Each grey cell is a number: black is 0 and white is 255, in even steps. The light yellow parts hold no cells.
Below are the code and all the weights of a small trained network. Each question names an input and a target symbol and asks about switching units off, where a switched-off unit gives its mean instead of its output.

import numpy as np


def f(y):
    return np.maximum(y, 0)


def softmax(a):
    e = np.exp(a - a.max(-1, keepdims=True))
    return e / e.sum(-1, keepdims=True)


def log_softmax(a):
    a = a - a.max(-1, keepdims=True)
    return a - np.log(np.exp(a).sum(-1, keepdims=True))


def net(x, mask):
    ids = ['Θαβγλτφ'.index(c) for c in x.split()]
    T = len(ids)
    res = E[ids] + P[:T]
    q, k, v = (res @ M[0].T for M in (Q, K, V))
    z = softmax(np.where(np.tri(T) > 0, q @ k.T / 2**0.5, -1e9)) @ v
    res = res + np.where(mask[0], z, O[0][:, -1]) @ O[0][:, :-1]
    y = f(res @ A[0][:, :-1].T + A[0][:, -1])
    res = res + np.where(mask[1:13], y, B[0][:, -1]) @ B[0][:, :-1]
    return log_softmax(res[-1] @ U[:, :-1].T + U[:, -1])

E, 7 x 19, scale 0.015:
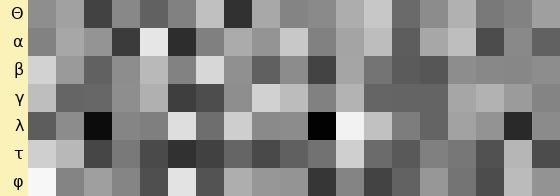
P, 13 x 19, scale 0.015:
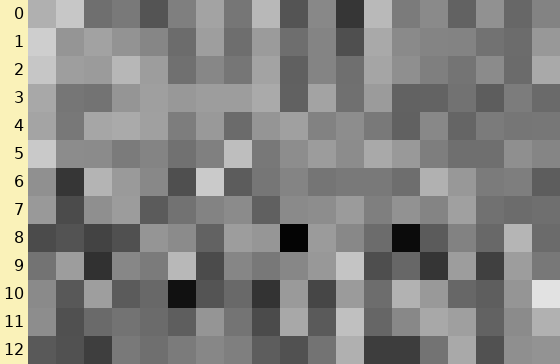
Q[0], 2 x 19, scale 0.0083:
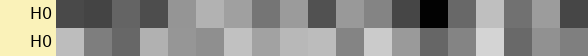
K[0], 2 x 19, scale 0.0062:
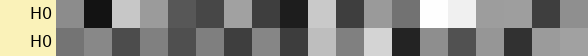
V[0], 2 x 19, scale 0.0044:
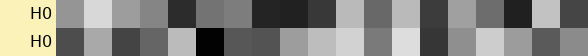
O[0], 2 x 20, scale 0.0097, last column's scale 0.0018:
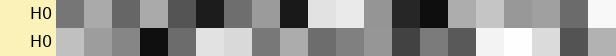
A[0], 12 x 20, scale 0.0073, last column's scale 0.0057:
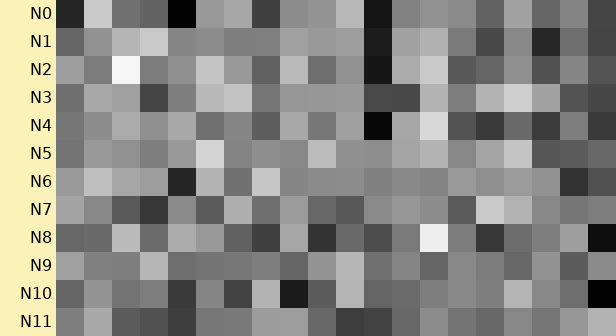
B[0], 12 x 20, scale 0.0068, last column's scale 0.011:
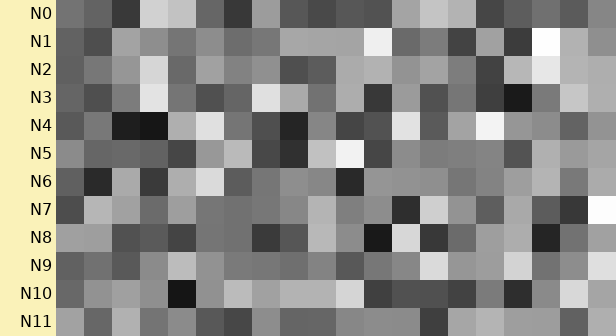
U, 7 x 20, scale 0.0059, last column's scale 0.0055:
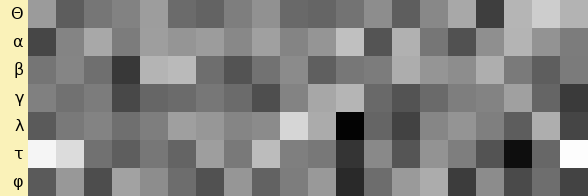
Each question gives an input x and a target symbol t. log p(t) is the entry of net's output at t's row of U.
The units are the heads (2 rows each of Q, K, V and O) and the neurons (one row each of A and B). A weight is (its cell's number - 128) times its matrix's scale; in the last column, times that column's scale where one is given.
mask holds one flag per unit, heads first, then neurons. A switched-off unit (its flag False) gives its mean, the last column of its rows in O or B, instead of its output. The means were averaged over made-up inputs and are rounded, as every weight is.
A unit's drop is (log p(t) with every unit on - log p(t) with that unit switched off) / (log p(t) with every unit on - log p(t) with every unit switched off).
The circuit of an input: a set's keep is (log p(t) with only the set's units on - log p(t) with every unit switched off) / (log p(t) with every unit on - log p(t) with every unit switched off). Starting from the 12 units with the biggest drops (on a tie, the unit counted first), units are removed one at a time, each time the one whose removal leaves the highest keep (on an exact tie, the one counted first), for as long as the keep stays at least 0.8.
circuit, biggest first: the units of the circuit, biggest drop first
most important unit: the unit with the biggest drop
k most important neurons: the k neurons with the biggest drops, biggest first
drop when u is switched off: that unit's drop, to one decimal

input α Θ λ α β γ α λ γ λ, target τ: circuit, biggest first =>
(H0, N8, N9)
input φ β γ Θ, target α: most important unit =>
H0
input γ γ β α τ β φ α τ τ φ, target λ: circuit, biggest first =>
(H0, N10)
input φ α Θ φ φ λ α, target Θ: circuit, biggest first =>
(H0, N7)
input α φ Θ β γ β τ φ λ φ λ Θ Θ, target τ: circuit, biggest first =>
(N8, H0)
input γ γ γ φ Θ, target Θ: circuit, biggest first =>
(H0, N1, N7)
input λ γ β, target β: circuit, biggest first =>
(H0, N4, N2, N8)
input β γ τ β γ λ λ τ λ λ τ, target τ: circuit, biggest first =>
(H0, N8, N2)
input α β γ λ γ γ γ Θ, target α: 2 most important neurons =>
(N2, N7)
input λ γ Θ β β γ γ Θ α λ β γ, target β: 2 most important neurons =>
(N3, N10)
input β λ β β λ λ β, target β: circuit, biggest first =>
(H0, N4)
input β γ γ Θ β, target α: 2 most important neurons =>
(N2, N8)
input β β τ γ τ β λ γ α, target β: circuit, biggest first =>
(H0, N3)
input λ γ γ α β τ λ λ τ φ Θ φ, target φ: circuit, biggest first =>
(H0)
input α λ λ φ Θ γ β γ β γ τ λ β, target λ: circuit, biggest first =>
(H0, N10)
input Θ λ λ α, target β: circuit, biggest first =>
(H0, N4)
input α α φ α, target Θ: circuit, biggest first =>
(H0, N1)
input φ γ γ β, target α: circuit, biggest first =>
(H0, N2)
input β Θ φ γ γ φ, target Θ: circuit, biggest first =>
(N7, H0)
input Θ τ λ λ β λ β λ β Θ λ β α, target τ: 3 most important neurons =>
(N8, N9, N6)
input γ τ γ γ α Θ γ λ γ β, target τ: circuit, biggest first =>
(N8, H0)
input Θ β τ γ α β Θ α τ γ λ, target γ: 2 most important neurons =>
(N3, N8)
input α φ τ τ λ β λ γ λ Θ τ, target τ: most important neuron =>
(N8)
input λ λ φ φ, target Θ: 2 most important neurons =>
(N1, N7)
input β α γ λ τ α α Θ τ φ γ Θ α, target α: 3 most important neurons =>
(N7, N3, N8)
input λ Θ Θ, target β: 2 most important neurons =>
(N4, N2)
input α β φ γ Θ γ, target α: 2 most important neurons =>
(N2, N7)
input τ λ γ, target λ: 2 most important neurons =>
(N10, N2)
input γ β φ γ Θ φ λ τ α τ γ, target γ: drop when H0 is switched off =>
0.8
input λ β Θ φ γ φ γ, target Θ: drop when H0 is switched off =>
1.3
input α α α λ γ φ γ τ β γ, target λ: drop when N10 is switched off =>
0.7
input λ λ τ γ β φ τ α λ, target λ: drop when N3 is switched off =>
-0.1
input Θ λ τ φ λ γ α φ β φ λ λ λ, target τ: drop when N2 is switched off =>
0.1
